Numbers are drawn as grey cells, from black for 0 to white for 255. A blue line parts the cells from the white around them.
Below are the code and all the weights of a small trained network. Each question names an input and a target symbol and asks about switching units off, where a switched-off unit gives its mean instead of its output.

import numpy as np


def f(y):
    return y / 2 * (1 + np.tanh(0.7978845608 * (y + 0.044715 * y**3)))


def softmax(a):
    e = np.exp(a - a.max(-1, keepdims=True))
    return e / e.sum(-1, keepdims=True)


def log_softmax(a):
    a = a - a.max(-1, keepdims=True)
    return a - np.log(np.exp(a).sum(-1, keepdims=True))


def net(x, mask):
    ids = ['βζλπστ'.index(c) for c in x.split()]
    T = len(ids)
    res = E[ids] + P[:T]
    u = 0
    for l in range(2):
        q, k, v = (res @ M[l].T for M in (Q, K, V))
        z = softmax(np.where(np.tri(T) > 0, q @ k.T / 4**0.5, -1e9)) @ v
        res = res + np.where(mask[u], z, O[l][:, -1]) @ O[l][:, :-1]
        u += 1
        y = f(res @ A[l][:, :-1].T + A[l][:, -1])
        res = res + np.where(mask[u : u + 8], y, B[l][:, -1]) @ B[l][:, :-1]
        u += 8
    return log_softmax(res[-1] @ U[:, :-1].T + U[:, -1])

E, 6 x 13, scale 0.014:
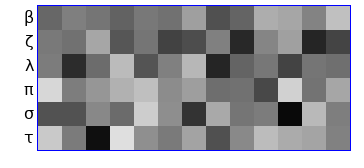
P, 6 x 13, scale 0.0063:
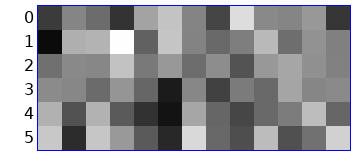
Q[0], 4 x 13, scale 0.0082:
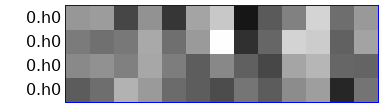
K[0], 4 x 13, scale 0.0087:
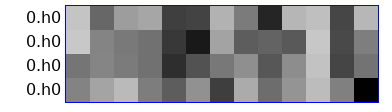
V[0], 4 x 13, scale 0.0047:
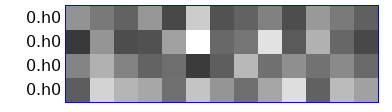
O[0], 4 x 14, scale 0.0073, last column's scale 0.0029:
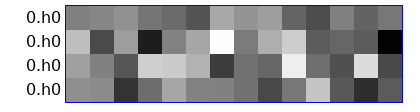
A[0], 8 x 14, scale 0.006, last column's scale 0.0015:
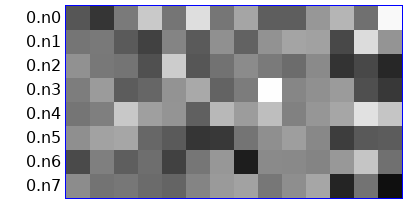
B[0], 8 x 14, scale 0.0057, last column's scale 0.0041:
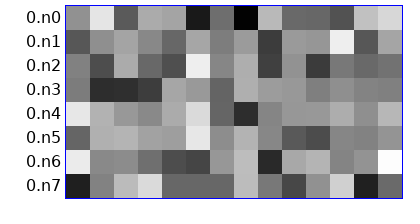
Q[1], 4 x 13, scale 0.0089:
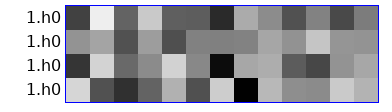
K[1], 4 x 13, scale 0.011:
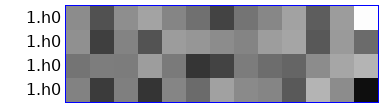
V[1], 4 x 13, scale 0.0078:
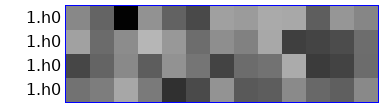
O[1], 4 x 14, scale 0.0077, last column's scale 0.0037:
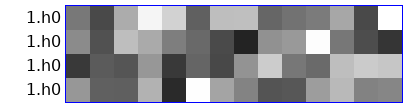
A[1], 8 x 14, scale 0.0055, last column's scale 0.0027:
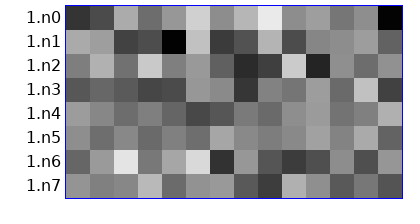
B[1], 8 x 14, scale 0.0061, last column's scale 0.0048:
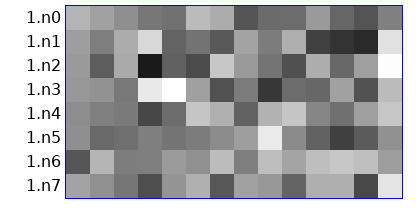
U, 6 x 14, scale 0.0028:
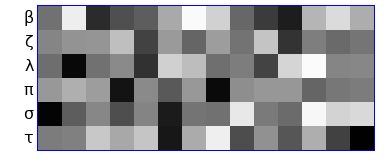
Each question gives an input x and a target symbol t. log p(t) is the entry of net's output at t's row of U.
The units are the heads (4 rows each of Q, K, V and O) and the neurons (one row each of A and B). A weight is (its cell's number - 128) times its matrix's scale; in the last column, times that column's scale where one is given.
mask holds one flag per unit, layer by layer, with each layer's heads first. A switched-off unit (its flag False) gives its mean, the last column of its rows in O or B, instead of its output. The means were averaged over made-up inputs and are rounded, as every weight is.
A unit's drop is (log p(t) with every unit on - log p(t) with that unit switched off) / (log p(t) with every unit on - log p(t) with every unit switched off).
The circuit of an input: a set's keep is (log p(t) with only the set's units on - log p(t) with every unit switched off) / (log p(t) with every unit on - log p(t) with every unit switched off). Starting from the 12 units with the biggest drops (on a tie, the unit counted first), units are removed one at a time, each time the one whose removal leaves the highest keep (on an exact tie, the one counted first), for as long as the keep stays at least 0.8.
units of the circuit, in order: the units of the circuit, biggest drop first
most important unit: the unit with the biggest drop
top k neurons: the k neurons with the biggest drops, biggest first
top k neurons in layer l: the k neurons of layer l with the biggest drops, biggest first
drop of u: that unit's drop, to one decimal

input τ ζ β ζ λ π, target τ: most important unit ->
0.h0
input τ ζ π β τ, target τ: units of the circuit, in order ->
1.h0; 0.n3
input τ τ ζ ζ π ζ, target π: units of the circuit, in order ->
0.h0; 1.h0; 0.n4; 0.n0
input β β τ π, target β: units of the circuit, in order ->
1.h0; 0.n1; 0.h0
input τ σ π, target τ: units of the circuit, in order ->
1.h0; 0.h0
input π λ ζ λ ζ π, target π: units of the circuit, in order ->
0.h0; 1.h0; 0.n4
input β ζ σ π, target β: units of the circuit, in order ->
1.h0; 0.h0; 0.n1
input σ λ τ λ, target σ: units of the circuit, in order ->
1.h0; 0.h0; 0.n3
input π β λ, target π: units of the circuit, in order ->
1.h0; 0.n0
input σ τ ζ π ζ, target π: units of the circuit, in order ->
0.h0; 1.h0; 0.n4
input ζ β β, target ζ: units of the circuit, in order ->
1.h0; 1.n1; 1.n3; 0.n2
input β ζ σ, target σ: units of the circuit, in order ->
0.n0; 1.h0; 0.n6
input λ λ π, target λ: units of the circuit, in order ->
1.h0; 0.h0
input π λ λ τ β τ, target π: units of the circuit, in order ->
1.h0
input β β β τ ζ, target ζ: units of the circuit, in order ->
0.h0; 1.h0; 1.n1
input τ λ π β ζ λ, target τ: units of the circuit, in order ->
0.h0; 1.h0; 0.n3
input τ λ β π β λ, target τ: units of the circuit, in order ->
1.h0; 0.n3
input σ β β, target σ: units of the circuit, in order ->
1.h0; 0.n3; 0.n6
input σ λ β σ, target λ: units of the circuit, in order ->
1.h0; 0.h0; 0.n0
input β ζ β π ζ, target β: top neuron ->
0.n5
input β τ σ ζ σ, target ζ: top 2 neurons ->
1.n1; 0.n6
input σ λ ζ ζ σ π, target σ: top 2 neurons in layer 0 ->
0.n3; 0.n6
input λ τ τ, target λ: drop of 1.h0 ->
1.0
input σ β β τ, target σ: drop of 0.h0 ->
0.1
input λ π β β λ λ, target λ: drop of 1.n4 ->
0.0
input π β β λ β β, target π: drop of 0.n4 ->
0.1
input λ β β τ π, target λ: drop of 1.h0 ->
1.0
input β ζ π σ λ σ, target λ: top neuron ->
0.n6
